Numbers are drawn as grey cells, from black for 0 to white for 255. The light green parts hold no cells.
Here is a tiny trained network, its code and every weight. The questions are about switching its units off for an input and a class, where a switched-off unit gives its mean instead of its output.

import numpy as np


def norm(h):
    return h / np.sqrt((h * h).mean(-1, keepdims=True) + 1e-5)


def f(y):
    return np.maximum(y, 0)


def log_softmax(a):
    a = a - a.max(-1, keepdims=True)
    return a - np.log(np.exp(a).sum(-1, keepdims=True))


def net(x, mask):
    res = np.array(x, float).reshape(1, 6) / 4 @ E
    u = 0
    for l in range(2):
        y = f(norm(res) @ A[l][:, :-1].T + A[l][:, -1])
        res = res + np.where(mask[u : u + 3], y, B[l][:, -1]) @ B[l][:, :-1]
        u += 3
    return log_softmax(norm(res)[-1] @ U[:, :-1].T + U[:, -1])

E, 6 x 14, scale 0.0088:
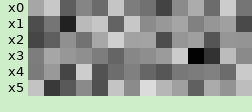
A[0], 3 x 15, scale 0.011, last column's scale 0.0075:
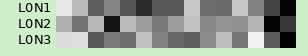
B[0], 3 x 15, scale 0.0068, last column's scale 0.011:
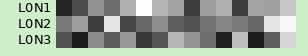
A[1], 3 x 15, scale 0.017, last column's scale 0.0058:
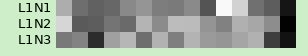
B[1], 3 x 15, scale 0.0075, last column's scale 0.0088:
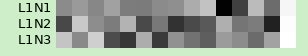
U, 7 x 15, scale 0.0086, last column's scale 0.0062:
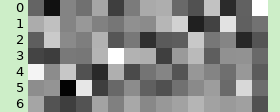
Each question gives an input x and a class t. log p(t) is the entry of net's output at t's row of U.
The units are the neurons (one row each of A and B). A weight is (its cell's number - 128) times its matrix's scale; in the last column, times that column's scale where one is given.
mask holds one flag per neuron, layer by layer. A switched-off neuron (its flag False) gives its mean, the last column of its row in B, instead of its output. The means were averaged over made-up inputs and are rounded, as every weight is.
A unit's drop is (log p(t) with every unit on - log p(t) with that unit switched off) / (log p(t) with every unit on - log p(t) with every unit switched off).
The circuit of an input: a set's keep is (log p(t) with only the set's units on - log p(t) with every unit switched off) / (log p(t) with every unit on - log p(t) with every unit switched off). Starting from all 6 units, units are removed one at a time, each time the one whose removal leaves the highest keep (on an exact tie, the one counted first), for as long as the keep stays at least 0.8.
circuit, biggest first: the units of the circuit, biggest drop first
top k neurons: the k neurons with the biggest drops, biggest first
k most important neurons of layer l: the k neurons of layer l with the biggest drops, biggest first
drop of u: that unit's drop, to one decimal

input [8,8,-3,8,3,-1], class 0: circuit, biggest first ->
L0N3; L1N1
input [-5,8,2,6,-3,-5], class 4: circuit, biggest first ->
L1N3; L0N3; L1N1; L1N2
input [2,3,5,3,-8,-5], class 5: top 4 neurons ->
L0N2; L1N2; L0N1; L1N1
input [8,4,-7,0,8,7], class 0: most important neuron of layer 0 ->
L0N3
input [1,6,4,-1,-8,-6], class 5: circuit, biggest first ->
L0N2; L1N2
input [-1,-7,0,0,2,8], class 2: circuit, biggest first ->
L1N2; L0N2
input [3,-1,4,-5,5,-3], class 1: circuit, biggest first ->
L1N1; L0N2; L0N1
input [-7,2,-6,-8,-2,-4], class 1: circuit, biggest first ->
L1N1; L0N3
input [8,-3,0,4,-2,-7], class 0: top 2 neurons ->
L0N3; L1N2
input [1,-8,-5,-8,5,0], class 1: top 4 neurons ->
L1N1; L0N2; L1N3; L0N3
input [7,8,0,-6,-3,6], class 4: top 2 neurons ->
L1N3; L0N1
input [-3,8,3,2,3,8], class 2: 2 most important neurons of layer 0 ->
L0N2; L0N3
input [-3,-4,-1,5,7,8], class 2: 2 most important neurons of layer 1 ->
L1N2; L1N1
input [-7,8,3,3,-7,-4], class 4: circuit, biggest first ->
L1N3; L0N3; L0N1
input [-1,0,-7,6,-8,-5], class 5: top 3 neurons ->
L0N2; L1N1; L1N2
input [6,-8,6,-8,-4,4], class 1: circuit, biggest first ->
L1N1; L0N1
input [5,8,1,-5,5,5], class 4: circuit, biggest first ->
L1N3; L0N2
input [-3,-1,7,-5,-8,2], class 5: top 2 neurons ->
L0N2; L0N1
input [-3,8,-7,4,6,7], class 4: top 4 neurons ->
L1N3; L0N2; L0N3; L1N1
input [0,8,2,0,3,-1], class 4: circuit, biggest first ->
L1N3
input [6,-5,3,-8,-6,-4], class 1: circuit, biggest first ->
L1N1
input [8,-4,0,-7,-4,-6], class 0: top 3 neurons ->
L0N3; L1N2; L1N3
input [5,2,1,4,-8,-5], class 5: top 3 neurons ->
L0N2; L1N2; L1N1
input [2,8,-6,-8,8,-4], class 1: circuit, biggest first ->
L1N1; L0N2
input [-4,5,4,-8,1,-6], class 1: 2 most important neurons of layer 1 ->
L1N1; L1N2
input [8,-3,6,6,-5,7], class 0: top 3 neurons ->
L0N3; L0N1; L1N1
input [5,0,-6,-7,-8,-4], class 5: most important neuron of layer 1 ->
L1N2
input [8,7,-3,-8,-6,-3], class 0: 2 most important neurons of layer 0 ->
L0N3; L0N2
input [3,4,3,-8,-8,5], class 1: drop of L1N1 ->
1.0
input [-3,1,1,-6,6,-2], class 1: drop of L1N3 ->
0.0
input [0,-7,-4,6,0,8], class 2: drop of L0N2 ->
0.1
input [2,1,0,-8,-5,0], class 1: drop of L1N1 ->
1.1
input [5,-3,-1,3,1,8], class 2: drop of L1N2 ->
1.1
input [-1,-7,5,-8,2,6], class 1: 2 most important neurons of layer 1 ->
L1N1; L1N3
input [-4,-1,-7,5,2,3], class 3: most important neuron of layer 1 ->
L1N1
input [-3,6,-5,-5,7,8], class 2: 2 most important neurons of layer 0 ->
L0N2; L0N3
